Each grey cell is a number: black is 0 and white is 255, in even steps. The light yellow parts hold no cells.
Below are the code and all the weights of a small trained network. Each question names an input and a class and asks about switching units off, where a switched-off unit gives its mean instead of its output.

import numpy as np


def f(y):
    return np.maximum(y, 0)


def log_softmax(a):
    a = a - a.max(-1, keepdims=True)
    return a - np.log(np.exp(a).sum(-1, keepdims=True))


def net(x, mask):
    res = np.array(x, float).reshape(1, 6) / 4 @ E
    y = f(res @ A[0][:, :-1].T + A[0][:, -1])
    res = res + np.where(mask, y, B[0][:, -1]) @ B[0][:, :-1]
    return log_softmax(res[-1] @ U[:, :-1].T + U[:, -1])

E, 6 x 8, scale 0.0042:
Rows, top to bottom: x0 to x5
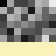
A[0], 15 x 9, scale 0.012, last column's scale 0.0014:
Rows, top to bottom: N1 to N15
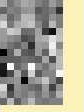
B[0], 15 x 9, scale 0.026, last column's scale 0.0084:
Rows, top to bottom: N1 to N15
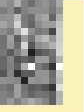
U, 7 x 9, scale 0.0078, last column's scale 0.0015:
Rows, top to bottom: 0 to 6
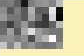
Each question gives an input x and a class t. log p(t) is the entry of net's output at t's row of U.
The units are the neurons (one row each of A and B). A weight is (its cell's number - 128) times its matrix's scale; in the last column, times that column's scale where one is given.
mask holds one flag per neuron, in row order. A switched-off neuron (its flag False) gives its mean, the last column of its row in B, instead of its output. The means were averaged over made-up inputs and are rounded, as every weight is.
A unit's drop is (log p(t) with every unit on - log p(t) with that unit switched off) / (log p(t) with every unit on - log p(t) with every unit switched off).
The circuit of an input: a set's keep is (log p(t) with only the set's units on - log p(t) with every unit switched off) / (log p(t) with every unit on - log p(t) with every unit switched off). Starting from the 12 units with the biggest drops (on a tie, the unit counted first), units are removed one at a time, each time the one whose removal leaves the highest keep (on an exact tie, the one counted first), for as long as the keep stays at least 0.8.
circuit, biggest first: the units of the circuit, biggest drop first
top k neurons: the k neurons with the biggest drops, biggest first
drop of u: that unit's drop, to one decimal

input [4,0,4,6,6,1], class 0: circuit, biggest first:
[N11]
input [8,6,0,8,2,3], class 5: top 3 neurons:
[N10, N13, N7]
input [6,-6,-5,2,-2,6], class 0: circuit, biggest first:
[N12, N5]
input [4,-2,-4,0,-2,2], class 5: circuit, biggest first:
[N10, N13]
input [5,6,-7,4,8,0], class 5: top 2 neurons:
[N7, N10]
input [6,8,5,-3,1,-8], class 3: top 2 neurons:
[N8, N10]
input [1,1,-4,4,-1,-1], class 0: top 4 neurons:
[N10, N5, N8, N7]
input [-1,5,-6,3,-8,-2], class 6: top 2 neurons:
[N6, N11]
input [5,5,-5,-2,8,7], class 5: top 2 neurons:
[N7, N6]
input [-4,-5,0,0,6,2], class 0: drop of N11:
0.2
